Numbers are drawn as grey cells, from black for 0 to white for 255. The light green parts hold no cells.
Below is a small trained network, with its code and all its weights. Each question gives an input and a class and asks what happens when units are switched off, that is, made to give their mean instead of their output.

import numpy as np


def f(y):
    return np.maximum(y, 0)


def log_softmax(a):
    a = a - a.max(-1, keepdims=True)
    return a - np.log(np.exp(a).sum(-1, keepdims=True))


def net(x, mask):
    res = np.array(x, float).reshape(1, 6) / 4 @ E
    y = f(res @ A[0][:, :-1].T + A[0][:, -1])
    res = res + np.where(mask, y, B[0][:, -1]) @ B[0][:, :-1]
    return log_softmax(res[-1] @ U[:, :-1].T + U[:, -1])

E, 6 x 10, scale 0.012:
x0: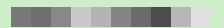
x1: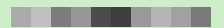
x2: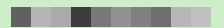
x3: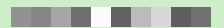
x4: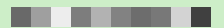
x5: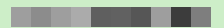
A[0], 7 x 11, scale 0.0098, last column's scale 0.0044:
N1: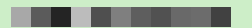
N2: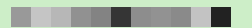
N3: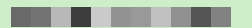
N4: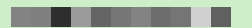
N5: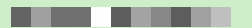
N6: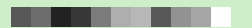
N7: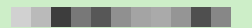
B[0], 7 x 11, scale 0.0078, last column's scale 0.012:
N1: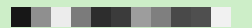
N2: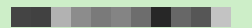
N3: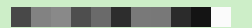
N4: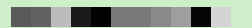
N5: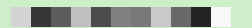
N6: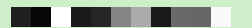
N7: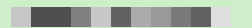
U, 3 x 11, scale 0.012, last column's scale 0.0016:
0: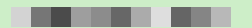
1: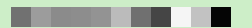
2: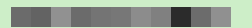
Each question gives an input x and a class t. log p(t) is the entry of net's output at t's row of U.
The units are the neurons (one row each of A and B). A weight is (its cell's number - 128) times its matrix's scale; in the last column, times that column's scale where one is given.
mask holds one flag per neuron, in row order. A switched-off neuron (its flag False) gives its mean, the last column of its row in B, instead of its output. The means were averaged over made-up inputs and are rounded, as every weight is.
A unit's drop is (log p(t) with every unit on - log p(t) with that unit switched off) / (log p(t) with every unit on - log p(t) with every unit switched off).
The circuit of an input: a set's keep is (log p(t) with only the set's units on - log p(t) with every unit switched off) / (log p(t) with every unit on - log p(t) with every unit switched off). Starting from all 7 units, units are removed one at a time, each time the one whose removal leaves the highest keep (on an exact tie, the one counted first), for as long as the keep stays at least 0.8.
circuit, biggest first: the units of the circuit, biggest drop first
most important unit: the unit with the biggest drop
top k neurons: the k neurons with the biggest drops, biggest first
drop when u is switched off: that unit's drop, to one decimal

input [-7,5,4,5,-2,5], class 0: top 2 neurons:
N6; N7
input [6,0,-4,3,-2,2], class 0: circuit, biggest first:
N6; N3
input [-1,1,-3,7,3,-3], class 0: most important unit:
N6
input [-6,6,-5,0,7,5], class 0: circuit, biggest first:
N6; N7
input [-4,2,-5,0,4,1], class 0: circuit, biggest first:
N6; N1
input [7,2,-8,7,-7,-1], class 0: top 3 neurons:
N6; N5; N3
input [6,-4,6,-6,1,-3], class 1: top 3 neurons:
N3; N1; N5
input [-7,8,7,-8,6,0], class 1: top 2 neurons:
N3; N5
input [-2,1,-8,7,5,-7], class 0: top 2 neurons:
N6; N5
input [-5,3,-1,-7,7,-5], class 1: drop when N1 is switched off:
0.2
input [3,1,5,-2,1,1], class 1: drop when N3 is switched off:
0.1
